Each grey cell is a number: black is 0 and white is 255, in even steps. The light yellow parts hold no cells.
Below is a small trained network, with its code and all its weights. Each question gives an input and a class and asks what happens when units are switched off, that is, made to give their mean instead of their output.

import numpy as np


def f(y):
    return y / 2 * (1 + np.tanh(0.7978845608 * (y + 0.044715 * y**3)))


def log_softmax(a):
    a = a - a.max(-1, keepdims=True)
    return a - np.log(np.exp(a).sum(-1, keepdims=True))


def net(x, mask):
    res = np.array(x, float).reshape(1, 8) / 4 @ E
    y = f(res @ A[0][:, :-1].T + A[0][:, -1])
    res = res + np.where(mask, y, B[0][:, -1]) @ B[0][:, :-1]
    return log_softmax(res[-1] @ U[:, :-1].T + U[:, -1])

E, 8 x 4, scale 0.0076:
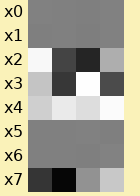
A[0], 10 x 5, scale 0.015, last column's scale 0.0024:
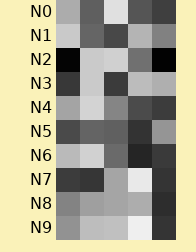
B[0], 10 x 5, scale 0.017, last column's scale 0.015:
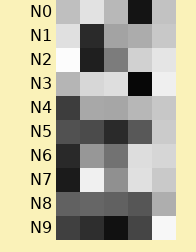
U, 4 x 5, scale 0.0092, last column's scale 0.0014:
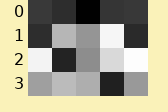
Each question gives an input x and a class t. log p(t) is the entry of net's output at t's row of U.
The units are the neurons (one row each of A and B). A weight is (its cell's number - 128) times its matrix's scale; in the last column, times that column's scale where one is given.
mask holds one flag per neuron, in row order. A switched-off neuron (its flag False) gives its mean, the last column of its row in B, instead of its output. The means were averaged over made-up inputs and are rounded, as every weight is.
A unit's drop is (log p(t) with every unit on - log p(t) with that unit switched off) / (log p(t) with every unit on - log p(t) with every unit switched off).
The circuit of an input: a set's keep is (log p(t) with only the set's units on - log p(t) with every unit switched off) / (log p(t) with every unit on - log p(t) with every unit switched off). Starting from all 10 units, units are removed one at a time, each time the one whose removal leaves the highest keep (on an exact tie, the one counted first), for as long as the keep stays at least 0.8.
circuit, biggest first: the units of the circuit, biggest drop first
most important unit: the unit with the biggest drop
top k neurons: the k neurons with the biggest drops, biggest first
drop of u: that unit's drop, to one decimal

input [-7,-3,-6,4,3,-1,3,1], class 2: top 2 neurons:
(N2 N3)
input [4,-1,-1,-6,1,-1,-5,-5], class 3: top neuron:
(N3)
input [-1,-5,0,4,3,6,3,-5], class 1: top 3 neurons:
(N3 N6 N4)
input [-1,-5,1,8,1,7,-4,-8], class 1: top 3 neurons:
(N6 N3 N4)
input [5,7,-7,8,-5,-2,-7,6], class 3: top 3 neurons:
(N0 N9 N1)
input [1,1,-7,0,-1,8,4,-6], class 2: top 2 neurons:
(N2 N7)
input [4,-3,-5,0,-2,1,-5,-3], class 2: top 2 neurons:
(N2 N9)
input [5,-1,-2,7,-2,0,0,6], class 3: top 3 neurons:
(N0 N6 N4)
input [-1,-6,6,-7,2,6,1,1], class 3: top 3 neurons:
(N3 N2 N6)
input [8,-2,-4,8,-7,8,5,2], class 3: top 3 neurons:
(N0 N9 N6)
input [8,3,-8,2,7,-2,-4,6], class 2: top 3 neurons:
(N2 N5 N6)
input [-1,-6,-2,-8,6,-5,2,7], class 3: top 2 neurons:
(N3 N6)
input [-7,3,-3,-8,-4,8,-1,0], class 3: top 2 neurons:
(N3 N9)
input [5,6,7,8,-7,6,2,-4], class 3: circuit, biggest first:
(N0)
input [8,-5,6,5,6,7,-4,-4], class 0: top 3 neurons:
(N9 N2 N3)
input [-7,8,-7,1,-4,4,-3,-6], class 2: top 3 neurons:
(N2 N7 N9)
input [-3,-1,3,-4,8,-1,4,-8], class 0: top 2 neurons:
(N9 N7)
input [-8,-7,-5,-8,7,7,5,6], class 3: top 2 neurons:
(N3 N5)
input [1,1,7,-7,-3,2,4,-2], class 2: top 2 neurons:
(N1 N0)
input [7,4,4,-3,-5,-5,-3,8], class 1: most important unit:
N7
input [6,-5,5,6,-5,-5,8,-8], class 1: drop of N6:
0.8
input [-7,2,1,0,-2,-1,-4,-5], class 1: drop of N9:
0.2
